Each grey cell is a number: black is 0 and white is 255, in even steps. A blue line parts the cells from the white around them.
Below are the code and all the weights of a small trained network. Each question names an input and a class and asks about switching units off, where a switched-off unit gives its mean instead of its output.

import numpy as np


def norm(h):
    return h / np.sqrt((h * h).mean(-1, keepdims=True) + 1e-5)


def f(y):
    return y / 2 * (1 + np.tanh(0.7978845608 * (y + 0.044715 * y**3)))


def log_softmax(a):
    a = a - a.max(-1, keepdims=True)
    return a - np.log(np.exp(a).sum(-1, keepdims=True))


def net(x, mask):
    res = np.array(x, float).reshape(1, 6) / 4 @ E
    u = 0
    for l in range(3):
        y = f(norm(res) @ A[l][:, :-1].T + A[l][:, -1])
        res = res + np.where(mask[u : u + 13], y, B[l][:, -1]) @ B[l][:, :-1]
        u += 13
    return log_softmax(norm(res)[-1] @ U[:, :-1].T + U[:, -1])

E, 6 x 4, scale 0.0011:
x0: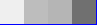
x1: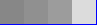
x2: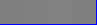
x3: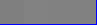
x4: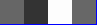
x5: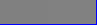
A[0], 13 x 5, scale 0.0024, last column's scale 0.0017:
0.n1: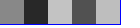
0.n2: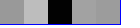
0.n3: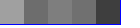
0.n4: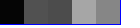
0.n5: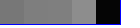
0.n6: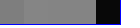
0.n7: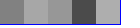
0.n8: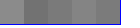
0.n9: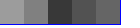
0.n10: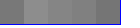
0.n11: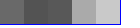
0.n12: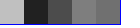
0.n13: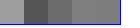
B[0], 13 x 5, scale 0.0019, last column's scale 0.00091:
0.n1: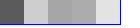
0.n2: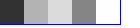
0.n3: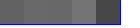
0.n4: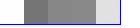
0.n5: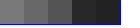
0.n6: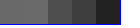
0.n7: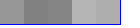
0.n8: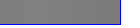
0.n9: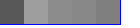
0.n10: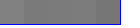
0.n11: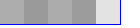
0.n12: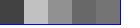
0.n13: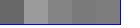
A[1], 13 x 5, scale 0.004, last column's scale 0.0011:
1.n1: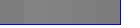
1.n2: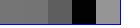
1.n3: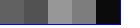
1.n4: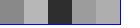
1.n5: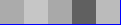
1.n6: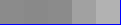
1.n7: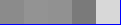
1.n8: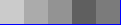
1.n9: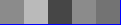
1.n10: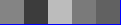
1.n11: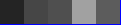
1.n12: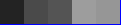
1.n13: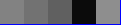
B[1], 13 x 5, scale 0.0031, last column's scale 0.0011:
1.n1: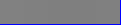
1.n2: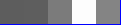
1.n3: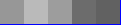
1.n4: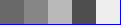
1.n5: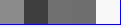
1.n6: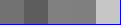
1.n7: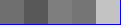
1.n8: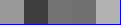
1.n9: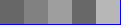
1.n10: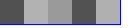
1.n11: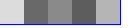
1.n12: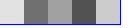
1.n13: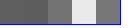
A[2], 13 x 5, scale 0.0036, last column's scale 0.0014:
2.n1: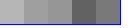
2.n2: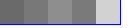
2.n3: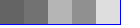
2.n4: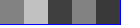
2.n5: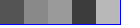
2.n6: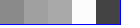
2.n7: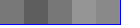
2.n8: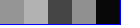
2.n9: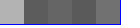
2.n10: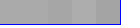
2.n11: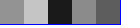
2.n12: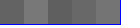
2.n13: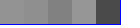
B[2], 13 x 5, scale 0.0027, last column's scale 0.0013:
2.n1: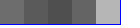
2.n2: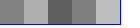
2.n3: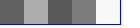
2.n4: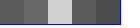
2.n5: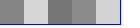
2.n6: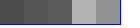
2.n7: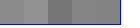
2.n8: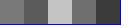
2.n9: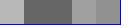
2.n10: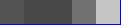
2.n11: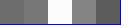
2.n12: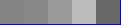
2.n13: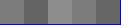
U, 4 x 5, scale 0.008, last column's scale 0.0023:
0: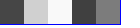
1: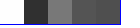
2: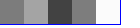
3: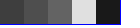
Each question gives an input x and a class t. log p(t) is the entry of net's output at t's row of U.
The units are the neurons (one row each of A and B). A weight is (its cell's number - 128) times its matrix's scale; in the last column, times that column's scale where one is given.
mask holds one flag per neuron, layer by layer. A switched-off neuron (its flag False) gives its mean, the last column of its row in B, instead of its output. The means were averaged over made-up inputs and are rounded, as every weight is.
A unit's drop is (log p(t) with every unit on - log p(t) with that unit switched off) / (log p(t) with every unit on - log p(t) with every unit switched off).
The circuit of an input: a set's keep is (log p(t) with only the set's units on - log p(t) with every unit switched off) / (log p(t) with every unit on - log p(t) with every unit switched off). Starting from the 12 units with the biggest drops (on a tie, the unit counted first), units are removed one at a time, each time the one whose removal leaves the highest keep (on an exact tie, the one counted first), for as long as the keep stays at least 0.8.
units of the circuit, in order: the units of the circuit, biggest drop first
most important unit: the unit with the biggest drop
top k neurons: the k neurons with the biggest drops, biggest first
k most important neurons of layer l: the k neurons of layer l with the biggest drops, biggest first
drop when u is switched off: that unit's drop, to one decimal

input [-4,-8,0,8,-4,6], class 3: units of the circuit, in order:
(1.n2 1.n13)
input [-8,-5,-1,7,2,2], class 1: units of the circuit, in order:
(1.n12 1.n11)
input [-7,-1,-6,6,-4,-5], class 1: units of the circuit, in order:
(1.n11 1.n12)
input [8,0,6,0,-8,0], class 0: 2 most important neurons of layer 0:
(0.n4 0.n2)
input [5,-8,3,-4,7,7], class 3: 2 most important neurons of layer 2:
(2.n11 2.n4)
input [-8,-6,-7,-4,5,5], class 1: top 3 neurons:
(1.n11 1.n12 0.n2)
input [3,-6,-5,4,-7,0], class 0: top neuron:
(2.n11)
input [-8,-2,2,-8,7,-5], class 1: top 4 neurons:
(1.n12 1.n11 0.n2 1.n4)
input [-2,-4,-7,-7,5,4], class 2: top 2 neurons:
(1.n4 0.n2)
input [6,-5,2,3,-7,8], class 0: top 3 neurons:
(1.n12 1.n11 0.n4)
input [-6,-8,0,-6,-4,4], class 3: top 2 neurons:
(1.n2 1.n13)
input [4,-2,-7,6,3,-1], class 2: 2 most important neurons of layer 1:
(1.n12 1.n11)
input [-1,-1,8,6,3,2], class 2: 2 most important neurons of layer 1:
(1.n4 1.n9)
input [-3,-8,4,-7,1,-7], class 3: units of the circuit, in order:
(1.n2)
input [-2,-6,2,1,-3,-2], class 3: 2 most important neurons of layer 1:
(1.n2 1.n13)
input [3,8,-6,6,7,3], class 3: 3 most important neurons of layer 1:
(1.n4 1.n12 1.n9)
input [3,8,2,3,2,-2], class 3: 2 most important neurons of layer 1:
(1.n12 1.n11)
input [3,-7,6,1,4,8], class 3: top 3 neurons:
(1.n2 1.n13 0.n2)
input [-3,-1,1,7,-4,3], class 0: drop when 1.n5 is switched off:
0.1
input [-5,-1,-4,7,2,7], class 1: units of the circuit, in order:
(1.n12)
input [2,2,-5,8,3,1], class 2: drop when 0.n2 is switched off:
0.2
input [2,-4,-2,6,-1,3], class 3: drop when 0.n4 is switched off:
0.1
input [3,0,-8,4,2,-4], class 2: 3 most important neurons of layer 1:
(1.n12 1.n11 1.n10)
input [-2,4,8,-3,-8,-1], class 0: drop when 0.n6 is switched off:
0.0
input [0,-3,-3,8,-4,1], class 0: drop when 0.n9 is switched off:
0.1
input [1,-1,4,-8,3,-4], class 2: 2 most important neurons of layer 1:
(1.n4 1.n9)
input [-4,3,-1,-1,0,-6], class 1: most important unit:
1.n2
